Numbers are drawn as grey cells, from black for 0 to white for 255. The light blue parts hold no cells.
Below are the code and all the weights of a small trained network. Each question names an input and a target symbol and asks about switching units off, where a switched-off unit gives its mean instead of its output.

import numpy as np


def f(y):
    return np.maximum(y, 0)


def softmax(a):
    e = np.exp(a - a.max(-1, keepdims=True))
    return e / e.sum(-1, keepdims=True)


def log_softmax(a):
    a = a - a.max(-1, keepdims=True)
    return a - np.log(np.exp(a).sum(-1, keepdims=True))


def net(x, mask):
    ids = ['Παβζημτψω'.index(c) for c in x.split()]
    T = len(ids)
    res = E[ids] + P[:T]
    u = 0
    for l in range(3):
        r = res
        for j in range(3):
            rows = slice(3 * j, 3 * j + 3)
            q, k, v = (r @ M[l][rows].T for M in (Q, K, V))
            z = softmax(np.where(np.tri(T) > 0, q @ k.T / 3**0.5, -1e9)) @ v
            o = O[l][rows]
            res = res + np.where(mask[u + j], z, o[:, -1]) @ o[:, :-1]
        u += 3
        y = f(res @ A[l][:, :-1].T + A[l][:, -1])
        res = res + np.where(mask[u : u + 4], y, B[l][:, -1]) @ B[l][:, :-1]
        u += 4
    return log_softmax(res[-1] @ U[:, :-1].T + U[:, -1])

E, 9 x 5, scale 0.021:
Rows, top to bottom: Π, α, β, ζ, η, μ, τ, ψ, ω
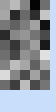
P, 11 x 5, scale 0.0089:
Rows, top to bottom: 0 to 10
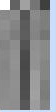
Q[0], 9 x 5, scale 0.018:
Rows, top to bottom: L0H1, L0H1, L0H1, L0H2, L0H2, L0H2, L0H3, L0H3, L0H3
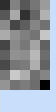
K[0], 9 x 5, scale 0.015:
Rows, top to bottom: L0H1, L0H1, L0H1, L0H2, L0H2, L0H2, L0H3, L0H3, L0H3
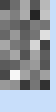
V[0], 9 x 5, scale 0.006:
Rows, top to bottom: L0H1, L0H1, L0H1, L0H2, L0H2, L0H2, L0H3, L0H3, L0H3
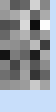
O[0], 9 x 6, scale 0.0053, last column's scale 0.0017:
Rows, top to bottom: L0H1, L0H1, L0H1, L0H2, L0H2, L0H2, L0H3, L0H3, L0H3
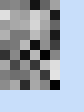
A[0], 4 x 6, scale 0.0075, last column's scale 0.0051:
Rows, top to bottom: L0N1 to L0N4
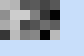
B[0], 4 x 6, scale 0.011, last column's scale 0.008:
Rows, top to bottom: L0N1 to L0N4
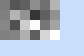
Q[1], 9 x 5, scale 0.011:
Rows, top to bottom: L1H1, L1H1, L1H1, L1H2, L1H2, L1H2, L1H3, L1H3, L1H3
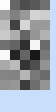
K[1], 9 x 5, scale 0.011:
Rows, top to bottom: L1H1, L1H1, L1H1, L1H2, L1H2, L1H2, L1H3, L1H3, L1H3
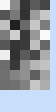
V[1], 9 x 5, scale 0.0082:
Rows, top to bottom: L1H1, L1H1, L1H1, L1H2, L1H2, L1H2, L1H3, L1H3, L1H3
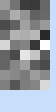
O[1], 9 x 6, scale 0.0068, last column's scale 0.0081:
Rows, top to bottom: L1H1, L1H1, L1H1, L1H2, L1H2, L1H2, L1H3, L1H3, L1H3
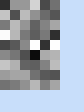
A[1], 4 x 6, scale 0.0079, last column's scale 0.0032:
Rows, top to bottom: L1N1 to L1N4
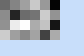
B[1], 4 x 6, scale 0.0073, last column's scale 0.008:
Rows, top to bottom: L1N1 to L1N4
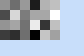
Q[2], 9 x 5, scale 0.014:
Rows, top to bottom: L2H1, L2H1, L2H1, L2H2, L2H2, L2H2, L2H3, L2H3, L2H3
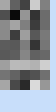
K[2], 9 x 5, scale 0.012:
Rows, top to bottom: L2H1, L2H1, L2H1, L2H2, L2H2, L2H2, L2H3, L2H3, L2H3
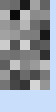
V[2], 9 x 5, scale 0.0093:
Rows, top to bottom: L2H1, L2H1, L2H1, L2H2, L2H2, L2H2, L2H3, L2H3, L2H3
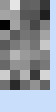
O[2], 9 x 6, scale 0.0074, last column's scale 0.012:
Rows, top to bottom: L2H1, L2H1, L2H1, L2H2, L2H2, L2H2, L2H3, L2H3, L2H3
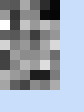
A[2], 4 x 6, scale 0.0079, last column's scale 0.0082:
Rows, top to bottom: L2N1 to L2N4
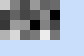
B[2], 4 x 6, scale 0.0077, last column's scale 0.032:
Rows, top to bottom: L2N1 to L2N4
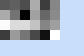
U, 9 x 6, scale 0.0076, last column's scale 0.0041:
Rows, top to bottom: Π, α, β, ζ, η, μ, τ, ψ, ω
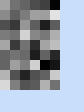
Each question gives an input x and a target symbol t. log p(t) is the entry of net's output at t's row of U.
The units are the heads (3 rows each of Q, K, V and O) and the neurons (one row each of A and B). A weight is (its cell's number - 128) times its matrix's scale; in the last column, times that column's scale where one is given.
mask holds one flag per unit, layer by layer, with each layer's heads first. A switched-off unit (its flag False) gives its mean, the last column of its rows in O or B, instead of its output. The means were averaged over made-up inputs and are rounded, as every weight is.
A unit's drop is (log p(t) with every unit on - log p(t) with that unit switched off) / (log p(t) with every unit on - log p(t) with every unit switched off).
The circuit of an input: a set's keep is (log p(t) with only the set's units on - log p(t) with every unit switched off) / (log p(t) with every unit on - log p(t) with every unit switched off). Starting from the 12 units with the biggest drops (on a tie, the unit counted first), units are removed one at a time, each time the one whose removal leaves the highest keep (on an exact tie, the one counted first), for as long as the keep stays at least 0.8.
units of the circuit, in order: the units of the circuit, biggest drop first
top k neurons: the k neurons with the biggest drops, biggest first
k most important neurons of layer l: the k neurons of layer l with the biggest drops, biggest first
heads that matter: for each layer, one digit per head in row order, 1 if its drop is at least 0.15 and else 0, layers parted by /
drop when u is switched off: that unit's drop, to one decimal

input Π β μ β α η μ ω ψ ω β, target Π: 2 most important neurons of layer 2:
[L2N3; L2N4]
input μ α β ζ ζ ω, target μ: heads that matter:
110 / 011 / 100
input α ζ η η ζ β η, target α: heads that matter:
001 / 010 / 001
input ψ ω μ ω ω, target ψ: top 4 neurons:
[L0N3; L2N4; L2N2; L0N4]
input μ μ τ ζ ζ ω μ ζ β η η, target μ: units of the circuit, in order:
[L2H1; L2N4; L1H2]
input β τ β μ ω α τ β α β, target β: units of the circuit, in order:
[L0H2; L2H1; L0H1]
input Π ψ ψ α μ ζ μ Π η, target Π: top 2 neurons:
[L1N4; L0N3]
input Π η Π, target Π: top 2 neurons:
[L0N3; L1N4]
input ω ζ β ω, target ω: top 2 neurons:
[L2N3; L2N4]
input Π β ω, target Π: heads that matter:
100 / 010 / 101
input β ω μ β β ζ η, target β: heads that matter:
110 / 100 / 110
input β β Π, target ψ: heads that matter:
110 / 011 / 100
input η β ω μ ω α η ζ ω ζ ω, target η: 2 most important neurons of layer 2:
[L2N4; L2N3]
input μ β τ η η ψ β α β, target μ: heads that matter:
100 / 011 / 100
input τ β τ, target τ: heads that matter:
100 / 000 / 000
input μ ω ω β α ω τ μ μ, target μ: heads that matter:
100 / 000 / 100
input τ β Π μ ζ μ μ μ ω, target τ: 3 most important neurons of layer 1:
[L1N2; L1N3; L1N1]
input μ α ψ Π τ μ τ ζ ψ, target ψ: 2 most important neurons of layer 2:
[L2N3; L2N1]
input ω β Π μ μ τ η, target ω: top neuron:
[L2N3]
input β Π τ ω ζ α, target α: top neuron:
[L0N3]
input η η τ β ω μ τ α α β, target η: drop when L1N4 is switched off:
0.0
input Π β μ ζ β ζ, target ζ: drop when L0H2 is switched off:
0.1
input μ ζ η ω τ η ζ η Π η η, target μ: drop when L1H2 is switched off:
0.2
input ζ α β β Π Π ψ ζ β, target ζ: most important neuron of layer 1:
[L1N2]
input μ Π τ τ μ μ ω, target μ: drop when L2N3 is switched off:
0.2
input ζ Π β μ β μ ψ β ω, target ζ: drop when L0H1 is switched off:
0.4
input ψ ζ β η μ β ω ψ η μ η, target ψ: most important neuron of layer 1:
[L1N4]
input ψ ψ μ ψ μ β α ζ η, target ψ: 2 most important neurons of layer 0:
[L0N3; L0N4]
